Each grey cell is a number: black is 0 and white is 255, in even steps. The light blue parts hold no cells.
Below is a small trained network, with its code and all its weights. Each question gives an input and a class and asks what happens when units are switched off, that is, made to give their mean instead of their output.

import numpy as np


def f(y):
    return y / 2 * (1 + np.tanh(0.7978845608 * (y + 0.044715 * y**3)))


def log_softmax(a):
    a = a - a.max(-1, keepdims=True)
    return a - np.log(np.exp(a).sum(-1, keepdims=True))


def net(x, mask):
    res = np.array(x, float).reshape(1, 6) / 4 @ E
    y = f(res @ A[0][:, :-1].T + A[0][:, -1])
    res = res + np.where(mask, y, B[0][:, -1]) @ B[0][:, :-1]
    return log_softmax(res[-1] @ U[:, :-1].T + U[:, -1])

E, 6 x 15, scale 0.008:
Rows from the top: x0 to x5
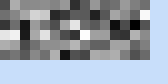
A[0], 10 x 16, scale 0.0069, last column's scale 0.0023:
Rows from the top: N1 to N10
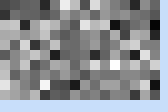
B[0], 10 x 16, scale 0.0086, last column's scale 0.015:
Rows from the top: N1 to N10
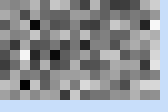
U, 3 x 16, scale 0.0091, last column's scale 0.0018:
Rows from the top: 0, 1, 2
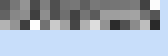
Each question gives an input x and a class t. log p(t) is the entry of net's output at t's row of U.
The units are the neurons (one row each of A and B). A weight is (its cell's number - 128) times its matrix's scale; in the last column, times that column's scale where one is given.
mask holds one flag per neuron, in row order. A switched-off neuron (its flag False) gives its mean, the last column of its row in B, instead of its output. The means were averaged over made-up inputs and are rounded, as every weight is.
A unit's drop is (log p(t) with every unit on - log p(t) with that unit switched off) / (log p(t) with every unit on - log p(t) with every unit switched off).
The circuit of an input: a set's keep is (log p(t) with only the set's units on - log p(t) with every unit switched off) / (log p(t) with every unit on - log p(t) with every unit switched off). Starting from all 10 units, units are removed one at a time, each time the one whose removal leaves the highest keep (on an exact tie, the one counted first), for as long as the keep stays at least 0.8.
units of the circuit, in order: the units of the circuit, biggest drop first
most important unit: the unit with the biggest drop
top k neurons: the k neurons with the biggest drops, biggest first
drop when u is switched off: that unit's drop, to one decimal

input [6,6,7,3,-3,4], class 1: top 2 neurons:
(N6 N1)
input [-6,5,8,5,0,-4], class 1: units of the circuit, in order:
(N1 N6)
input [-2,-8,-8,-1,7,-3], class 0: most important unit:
N7
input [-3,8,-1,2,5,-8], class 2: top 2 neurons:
(N9 N3)
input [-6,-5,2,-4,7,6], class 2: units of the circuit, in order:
(N3 N1)
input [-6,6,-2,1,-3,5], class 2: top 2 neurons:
(N3 N9)
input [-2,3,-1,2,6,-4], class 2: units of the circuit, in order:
(N3 N7)
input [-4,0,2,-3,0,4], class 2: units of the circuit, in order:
(N3 N7)
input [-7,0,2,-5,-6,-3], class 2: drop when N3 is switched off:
0.5
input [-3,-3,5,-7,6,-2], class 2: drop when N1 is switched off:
0.1
